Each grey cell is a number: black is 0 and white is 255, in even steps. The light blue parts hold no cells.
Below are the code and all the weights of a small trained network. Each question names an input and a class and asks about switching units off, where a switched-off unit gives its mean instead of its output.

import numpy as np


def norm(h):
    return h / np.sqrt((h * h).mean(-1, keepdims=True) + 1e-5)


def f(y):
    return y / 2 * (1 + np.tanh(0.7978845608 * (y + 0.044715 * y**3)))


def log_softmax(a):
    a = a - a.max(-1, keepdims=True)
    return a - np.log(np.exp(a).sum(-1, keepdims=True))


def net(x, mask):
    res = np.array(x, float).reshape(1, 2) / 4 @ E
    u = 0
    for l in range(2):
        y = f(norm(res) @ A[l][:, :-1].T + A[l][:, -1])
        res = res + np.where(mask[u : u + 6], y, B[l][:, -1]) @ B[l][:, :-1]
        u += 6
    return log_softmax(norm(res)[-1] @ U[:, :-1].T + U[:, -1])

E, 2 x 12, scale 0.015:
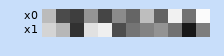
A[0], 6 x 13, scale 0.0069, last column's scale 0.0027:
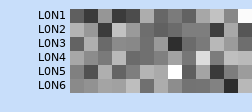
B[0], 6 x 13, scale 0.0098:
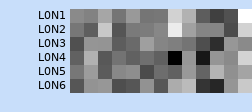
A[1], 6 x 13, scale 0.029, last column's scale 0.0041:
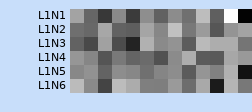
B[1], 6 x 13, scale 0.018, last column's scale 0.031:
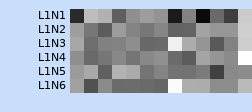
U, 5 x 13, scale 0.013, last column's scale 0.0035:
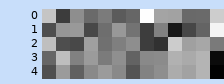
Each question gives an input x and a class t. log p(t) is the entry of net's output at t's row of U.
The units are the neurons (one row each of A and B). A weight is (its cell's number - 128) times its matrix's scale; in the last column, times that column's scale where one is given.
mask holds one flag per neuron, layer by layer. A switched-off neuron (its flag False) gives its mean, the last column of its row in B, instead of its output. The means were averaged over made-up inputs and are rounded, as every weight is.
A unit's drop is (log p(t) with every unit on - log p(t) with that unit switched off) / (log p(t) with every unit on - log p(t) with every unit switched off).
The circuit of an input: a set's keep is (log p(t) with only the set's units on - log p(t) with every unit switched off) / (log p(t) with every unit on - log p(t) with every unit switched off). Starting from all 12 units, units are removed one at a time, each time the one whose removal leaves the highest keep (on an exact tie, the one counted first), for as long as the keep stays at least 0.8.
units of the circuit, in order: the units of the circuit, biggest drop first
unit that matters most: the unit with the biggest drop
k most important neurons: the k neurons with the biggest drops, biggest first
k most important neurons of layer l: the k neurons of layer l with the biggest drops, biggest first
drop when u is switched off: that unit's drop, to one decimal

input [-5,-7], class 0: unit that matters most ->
L1N1
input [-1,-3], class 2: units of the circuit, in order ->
[L0N1 L1N1 L1N3 L1N6]
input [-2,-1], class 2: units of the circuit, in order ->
[L1N1 L1N3]
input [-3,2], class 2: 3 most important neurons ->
[L0N6 L1N1 L1N3]
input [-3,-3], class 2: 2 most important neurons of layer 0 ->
[L0N4 L0N1]
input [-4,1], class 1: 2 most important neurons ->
[L1N6 L1N3]
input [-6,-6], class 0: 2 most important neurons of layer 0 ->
[L0N4 L0N5]
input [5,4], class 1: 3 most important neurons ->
[L1N1 L0N1 L0N4]
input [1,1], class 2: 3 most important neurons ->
[L1N1 L1N3 L1N6]
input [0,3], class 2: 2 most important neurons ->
[L0N2 L1N3]
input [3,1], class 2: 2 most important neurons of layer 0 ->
[L0N4 L0N2]
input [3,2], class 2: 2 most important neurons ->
[L0N2 L0N4]
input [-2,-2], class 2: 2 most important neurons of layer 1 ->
[L1N1 L1N3]
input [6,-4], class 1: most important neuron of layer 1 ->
[L1N1]
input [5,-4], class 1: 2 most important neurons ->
[L1N1 L0N2]
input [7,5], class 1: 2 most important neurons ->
[L1N1 L0N1]
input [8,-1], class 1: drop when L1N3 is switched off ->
0.0
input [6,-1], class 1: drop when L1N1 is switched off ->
0.5
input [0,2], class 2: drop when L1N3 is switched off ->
0.1
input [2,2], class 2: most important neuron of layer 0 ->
[L0N2]
